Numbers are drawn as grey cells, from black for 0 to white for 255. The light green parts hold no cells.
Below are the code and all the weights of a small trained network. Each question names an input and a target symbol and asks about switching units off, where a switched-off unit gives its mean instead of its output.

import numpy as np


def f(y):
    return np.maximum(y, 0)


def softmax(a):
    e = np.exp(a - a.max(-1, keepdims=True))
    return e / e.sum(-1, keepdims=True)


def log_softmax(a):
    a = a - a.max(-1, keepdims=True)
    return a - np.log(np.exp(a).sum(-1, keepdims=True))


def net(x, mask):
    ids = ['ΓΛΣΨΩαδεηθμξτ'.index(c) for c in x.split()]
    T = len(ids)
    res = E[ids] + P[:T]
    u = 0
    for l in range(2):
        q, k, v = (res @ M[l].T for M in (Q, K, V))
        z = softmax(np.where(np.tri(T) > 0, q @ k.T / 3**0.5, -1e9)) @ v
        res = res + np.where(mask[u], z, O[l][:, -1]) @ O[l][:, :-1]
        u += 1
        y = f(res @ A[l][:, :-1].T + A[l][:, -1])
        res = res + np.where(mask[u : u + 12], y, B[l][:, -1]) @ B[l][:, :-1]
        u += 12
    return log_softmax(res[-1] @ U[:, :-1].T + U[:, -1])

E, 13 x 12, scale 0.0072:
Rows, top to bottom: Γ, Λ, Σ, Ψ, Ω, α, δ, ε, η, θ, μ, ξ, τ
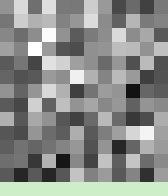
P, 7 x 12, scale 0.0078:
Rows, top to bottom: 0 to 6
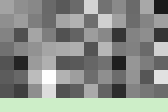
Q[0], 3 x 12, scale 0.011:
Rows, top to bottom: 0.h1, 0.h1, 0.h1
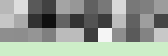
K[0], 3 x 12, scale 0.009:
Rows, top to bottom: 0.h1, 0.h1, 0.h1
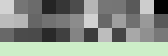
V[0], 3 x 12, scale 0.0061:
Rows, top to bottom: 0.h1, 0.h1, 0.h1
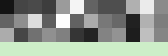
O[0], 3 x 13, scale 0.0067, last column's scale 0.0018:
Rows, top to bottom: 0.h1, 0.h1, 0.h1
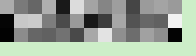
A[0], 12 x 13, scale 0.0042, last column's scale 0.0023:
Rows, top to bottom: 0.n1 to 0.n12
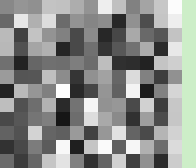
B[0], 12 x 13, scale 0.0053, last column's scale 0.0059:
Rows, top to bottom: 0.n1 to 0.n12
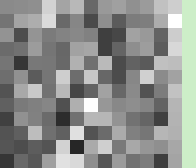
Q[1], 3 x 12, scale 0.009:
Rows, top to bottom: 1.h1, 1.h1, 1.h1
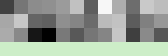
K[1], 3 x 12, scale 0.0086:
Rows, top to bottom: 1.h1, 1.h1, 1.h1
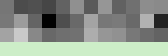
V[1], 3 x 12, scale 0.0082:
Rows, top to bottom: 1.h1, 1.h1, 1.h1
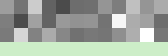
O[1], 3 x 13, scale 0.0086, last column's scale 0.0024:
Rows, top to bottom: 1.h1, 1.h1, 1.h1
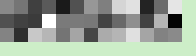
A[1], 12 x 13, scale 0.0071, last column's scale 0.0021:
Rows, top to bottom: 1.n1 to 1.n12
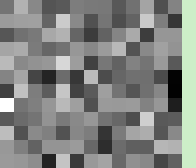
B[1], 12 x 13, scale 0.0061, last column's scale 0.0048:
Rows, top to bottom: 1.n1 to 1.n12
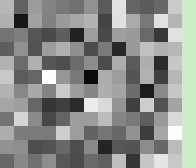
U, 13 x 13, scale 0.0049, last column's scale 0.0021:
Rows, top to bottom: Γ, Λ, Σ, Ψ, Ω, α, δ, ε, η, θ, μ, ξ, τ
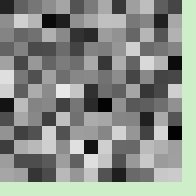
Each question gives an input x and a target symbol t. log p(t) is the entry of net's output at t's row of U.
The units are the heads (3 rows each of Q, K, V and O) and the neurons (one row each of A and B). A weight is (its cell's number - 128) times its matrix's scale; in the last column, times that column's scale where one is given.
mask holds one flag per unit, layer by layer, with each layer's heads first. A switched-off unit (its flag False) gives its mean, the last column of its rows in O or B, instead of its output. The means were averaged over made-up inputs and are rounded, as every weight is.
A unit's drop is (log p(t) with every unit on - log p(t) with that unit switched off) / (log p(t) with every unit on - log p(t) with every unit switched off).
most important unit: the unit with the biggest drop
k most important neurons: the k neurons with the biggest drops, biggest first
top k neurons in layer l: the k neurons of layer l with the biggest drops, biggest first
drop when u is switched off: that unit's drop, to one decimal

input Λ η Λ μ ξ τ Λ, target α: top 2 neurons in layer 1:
(1.n6, 1.n1)
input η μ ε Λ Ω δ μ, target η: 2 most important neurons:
(1.n7, 0.n12)
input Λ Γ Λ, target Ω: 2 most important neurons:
(1.n12, 1.n2)
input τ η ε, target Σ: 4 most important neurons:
(1.n6, 1.n12, 0.n11, 0.n5)
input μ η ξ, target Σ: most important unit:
1.n6
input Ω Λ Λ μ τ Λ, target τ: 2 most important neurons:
(0.n5, 0.n3)
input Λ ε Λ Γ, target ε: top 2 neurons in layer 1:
(1.n3, 1.n11)
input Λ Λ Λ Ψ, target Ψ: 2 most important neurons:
(1.n3, 0.n10)
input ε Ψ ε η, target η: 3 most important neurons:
(1.n7, 0.n5, 0.n7)
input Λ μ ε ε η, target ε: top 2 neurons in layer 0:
(0.n10, 0.n1)
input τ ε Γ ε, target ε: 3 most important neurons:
(0.n10, 1.n11, 1.n3)
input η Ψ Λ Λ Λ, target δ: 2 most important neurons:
(1.n10, 0.n3)
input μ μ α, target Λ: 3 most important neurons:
(0.n9, 0.n8, 1.n9)
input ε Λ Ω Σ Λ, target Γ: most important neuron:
(0.n11)
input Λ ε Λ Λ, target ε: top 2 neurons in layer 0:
(0.n10, 0.n2)
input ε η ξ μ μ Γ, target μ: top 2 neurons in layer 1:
(1.n4, 1.n3)
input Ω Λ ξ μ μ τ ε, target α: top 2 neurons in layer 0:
(0.n5, 0.n10)
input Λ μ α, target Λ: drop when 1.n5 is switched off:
-0.1
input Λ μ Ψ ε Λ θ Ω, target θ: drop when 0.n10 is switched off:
0.0
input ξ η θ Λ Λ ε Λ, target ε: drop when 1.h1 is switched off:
0.3
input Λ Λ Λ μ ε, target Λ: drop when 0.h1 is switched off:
0.5
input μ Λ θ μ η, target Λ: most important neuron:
(0.n9)
